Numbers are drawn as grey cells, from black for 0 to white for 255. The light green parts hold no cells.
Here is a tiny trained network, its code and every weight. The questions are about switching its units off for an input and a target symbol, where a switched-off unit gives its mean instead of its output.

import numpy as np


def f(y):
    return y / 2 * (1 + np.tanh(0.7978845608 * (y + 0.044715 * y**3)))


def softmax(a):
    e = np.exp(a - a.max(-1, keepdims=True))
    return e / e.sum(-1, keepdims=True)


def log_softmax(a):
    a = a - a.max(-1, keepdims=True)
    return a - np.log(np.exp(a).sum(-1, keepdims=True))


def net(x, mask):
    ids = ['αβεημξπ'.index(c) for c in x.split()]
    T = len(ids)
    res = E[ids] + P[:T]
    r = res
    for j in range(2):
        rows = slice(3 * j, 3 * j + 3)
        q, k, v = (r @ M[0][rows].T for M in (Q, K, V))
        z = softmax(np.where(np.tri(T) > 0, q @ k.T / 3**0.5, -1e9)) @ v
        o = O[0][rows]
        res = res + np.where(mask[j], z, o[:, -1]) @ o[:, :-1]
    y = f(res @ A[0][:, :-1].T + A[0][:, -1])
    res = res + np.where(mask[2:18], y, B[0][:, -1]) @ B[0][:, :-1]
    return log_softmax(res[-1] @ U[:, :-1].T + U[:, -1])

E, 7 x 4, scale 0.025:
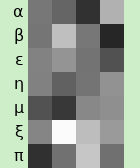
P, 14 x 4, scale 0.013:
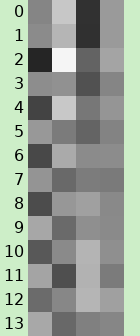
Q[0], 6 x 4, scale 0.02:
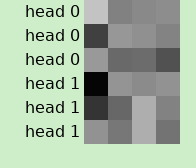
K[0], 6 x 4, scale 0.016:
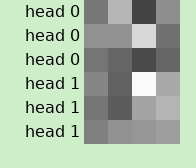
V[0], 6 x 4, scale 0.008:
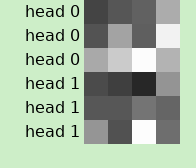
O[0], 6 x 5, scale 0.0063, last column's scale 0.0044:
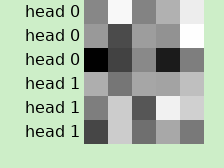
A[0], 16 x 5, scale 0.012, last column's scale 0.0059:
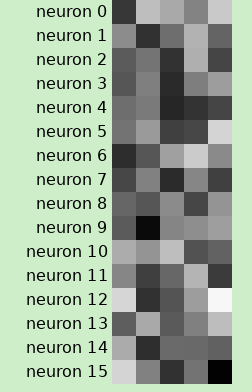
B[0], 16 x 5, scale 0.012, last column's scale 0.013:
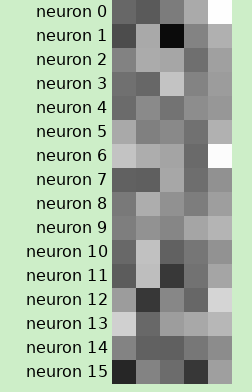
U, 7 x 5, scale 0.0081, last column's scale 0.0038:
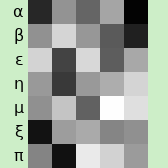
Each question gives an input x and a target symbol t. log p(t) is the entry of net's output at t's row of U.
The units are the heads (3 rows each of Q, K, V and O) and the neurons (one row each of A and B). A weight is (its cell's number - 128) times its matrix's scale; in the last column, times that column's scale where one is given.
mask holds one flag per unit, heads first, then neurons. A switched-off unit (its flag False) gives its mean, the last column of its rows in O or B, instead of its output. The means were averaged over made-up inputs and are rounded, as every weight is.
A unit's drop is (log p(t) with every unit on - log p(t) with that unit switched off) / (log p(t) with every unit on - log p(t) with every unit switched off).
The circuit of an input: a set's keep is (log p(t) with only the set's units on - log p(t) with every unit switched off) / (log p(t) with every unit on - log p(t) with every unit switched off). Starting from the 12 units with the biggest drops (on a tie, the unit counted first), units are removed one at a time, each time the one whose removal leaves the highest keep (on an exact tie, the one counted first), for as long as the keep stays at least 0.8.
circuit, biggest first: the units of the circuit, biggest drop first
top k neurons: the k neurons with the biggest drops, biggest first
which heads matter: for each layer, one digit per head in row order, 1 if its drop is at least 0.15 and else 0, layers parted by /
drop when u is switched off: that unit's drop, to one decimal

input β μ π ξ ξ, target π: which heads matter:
10
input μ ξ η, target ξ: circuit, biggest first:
[head 0]
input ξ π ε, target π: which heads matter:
00
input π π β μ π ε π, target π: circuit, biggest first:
[neuron 0; neuron 1]
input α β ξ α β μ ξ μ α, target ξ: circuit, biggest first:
[head 0; neuron 2]
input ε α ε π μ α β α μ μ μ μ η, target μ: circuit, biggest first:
[head 1; head 0]
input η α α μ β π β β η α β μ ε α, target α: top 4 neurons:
[neuron 15; neuron 1; neuron 11; neuron 6]
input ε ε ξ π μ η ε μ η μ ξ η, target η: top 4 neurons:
[neuron 12; neuron 1; neuron 6; neuron 14]
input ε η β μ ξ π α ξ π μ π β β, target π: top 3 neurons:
[neuron 13; neuron 0; neuron 1]
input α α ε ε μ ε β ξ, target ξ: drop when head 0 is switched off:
0.6
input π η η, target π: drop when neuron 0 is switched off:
0.0
